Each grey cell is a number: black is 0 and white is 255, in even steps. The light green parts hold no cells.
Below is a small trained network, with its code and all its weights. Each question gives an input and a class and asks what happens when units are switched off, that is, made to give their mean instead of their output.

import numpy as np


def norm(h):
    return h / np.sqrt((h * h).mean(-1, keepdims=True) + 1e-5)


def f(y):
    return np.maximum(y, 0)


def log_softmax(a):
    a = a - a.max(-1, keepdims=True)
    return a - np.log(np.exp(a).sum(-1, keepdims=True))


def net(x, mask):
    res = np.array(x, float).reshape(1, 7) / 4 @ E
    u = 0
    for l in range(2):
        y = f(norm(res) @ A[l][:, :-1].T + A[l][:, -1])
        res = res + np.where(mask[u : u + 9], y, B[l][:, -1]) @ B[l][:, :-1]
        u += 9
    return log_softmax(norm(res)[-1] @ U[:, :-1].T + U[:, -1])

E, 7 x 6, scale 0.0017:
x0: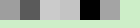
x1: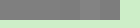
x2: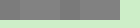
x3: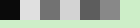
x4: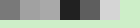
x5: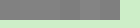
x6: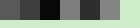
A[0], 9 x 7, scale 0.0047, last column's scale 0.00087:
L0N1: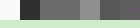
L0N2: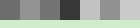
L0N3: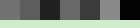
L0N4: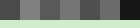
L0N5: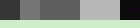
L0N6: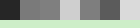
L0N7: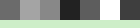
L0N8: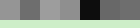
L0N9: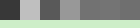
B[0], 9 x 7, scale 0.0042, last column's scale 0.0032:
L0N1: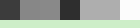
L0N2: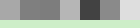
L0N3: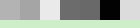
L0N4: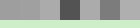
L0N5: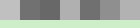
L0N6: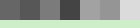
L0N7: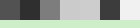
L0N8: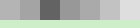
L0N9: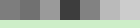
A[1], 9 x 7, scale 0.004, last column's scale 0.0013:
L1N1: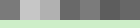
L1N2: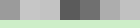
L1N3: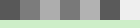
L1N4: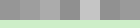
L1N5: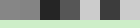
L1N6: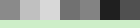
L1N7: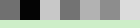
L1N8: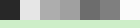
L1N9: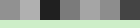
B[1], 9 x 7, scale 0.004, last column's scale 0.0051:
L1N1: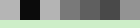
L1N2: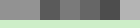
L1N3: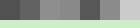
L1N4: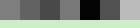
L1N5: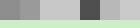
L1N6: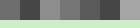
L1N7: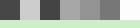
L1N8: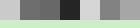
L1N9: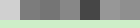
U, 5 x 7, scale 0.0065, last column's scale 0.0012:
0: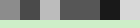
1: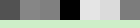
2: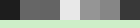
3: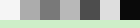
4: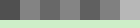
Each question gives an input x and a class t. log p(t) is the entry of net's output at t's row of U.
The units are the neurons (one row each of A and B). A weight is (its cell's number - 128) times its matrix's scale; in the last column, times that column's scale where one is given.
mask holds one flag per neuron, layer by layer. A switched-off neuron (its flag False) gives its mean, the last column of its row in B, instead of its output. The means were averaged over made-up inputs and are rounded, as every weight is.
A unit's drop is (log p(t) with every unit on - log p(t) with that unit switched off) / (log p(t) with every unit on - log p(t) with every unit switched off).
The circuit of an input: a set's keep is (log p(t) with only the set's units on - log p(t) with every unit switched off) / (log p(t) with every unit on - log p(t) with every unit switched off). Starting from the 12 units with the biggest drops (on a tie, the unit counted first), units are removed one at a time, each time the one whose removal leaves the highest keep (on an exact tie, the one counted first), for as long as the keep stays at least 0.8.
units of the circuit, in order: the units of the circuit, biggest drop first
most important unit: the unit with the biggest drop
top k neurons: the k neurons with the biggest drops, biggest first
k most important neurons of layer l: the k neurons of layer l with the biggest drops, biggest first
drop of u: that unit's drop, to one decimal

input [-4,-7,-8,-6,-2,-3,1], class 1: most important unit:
L0N1
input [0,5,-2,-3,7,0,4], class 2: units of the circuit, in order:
L0N7, L1N7
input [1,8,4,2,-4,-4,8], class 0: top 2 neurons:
L0N3, L0N7
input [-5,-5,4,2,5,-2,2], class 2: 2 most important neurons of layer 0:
L0N7, L0N8
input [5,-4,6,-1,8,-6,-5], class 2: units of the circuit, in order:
L0N7, L0N3, L1N7
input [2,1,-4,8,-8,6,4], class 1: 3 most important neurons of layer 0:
L0N7, L0N9, L0N4
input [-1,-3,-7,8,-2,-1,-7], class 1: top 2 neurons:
L1N8, L0N3
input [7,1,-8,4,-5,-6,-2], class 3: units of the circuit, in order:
L0N7, L0N8
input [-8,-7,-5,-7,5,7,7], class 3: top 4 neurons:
L0N2, L0N5, L1N5, L0N6
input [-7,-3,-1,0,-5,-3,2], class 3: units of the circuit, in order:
L0N7, L1N5, L1N9
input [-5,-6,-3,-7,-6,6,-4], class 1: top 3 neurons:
L0N1, L0N3, L0N7
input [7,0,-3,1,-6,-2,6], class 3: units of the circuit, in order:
L0N8, L0N7
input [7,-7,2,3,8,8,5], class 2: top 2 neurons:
L0N7, L0N2
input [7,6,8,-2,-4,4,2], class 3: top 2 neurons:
L0N8, L0N7
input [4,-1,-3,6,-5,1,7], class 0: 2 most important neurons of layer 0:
L0N3, L0N7
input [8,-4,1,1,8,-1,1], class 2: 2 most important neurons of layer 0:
L0N7, L0N2
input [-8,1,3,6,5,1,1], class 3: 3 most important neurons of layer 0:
L0N5, L0N1, L0N2
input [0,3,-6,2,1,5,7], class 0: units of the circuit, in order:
L0N3
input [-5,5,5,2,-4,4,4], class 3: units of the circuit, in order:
L1N5, L0N7, L1N9
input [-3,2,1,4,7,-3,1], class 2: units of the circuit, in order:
L0N7
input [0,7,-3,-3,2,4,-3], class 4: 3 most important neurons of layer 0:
L0N3, L0N6, L0N2
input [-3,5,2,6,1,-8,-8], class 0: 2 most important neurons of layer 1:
L1N1, L1N4
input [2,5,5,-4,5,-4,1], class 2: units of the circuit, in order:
L0N7, L1N7
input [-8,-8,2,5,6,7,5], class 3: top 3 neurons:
L0N5, L0N1, L0N2
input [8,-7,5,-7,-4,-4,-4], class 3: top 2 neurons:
L0N7, L0N3
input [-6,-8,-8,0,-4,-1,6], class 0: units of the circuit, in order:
L0N3, L1N7
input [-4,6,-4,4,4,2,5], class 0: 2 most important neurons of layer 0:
L0N3, L0N4
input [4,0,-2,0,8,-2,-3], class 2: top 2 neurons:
L0N7, L0N3
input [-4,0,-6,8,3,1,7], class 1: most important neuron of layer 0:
L0N9
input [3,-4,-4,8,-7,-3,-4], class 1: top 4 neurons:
L1N8, L0N3, L0N7, L0N6
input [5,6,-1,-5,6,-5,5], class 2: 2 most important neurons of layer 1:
L1N7, L1N8
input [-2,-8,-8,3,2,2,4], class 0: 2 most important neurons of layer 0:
L0N3, L0N4
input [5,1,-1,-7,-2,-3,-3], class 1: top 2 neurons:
L0N1, L0N3
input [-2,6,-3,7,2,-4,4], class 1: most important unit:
L0N9
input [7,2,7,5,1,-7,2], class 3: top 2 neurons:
L0N8, L0N1
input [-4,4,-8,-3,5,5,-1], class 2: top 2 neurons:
L0N7, L0N8
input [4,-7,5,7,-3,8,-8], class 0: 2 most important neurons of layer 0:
L0N1, L0N7
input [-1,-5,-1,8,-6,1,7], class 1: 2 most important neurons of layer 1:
L1N8, L1N4
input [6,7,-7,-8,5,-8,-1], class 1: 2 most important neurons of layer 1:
L1N5, L1N7
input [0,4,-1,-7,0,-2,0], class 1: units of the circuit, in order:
L0N1
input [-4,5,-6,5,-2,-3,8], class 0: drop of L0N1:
0.2
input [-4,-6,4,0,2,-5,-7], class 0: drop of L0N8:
0.1
